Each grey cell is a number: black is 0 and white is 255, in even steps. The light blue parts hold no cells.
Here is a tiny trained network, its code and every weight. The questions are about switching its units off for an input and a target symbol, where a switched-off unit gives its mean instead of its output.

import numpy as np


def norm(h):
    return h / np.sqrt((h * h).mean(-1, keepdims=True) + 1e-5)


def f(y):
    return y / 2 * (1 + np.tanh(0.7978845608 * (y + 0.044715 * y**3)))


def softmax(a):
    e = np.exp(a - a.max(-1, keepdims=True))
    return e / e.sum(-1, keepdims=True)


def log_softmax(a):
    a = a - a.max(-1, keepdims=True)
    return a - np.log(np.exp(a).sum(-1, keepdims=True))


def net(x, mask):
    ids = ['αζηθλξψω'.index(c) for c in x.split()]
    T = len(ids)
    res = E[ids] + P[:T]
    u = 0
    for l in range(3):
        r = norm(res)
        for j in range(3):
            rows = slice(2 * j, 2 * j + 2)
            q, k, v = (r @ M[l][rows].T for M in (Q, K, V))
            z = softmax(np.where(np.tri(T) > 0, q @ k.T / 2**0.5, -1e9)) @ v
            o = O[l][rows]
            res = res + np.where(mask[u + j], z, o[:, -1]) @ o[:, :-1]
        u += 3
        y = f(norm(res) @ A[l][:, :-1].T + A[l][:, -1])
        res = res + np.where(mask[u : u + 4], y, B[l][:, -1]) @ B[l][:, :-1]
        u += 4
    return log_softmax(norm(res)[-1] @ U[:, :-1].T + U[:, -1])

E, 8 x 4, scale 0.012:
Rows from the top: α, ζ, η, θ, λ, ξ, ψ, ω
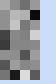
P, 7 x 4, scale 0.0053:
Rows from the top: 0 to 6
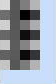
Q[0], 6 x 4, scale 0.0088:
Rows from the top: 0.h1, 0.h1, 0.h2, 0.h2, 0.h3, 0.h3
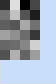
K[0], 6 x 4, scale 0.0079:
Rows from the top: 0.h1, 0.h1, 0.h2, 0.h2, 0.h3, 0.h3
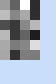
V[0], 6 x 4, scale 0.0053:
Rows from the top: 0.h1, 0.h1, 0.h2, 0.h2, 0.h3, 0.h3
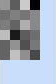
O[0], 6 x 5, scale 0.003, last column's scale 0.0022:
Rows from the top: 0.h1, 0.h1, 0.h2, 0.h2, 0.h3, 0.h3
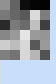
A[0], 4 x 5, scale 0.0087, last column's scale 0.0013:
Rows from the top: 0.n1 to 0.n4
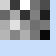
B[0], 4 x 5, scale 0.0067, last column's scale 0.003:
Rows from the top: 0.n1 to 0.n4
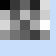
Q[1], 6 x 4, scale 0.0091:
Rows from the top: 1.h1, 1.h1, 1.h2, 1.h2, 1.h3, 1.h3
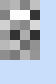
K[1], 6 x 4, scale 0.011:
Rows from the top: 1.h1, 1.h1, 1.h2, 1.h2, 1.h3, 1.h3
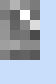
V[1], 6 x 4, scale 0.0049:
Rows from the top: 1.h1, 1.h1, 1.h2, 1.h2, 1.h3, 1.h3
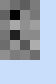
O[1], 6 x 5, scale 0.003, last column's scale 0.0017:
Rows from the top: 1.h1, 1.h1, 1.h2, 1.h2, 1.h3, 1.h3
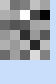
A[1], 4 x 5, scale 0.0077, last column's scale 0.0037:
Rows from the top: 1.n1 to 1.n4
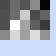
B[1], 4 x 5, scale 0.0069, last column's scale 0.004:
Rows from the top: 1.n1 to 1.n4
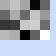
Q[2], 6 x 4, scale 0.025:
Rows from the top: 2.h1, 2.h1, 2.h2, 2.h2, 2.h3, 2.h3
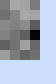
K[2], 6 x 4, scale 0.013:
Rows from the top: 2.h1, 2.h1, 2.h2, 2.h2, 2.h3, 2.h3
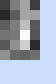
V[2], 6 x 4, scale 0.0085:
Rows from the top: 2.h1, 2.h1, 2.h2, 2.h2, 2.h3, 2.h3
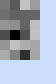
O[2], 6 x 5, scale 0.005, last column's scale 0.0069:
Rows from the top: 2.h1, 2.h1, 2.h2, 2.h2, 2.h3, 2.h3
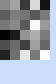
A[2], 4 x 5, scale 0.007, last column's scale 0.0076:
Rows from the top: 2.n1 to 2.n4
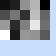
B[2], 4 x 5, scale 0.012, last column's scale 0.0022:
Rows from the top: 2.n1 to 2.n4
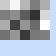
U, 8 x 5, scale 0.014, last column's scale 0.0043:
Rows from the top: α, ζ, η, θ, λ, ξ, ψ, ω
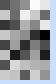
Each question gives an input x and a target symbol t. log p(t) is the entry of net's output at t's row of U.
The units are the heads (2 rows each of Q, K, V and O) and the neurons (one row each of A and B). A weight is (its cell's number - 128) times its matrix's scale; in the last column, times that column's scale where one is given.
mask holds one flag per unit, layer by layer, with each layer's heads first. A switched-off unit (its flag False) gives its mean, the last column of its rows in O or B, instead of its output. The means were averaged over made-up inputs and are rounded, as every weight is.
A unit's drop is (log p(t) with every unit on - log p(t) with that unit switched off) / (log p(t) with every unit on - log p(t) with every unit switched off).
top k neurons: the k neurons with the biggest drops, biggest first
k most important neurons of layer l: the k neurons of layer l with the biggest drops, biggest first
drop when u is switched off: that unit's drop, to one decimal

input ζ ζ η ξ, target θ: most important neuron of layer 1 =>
(1.n4)
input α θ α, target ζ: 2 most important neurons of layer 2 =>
(2.n1; 2.n3)
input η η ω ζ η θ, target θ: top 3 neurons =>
(1.n4; 0.n1; 1.n3)
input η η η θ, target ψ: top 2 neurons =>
(2.n1; 0.n3)
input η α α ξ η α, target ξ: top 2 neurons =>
(0.n1; 2.n3)
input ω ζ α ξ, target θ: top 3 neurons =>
(0.n1; 1.n3; 1.n4)
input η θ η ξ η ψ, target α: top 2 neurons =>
(0.n3; 0.n2)
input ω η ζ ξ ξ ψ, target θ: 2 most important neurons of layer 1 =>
(1.n4; 1.n3)
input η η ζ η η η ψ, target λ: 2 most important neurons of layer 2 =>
(2.n2; 2.n1)
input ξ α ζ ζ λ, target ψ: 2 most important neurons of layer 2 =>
(2.n1; 2.n2)
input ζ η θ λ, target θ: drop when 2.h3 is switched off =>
0.2
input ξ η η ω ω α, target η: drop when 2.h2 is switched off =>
0.1
